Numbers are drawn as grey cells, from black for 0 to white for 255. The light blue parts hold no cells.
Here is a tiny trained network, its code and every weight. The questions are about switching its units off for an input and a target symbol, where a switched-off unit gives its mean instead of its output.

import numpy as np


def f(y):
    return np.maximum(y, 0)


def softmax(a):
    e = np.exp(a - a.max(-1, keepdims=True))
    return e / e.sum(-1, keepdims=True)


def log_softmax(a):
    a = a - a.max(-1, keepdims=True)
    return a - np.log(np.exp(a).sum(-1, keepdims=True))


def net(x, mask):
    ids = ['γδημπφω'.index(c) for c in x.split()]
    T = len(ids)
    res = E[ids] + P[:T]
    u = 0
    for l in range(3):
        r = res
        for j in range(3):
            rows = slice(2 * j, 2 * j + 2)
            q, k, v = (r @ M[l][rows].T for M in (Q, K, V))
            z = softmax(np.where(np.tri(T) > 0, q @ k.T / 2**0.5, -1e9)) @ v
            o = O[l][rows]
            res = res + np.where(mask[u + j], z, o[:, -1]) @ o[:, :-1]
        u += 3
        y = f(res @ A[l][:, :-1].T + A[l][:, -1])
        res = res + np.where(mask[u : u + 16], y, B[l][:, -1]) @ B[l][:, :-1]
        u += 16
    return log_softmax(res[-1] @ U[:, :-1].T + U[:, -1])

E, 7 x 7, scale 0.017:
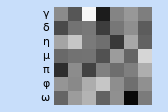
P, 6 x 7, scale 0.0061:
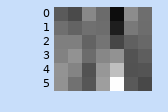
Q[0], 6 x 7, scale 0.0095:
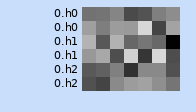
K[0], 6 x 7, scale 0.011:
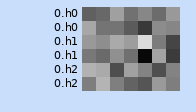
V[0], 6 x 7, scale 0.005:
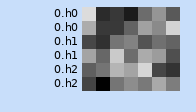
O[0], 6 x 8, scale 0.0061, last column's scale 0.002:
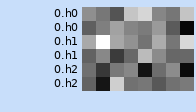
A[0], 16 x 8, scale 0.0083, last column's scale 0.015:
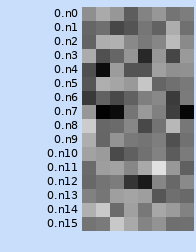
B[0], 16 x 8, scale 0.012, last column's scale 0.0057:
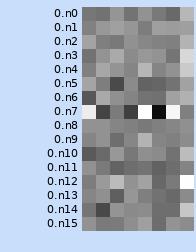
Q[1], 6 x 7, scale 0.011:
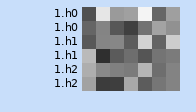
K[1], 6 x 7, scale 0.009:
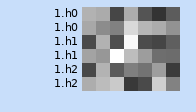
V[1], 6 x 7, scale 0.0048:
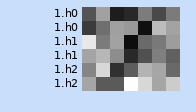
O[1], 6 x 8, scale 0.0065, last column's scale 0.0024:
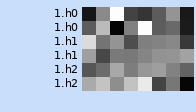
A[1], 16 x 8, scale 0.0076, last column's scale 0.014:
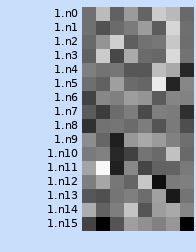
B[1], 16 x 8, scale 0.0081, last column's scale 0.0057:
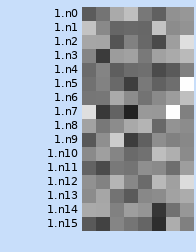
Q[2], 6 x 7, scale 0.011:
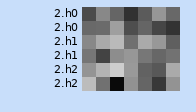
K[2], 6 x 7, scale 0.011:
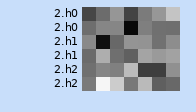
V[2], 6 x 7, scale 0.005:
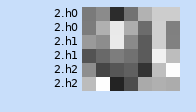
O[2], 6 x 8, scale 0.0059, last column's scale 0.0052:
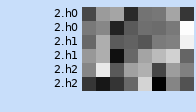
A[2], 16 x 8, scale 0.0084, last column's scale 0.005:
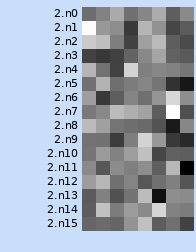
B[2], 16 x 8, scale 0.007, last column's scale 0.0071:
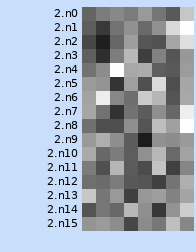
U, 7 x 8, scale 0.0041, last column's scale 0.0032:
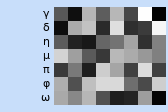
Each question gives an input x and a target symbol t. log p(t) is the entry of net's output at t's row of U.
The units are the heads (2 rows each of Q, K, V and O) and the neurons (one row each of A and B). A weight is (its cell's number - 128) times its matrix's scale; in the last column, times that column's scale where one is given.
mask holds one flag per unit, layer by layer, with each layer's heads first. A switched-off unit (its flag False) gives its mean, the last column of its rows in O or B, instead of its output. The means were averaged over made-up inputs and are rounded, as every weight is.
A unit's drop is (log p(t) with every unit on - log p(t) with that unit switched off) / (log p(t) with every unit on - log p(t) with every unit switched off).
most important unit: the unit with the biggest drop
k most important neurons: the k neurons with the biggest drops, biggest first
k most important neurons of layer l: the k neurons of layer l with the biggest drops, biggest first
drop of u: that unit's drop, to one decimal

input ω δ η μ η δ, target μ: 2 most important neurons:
[0.n6, 2.n13]
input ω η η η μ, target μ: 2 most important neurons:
[2.n6, 1.n3]
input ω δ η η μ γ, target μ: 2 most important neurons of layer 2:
[2.n13, 2.n10]
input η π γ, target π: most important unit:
1.n3
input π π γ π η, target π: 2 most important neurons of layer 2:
[2.n14, 2.n2]
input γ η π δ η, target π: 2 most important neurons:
[1.n3, 0.n3]
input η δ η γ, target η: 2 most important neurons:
[0.n12, 2.n3]
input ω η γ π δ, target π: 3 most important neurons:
[1.n3, 2.n14, 1.n0]
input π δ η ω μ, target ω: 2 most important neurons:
[0.n5, 0.n1]
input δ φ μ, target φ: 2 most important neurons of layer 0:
[0.n1, 0.n4]
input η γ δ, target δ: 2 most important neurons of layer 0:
[0.n6, 0.n10]
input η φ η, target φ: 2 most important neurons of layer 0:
[0.n12, 0.n14]
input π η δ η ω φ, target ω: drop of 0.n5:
0.2
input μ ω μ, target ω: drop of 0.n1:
0.1
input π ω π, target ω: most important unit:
0.h1
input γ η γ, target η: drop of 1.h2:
0.1
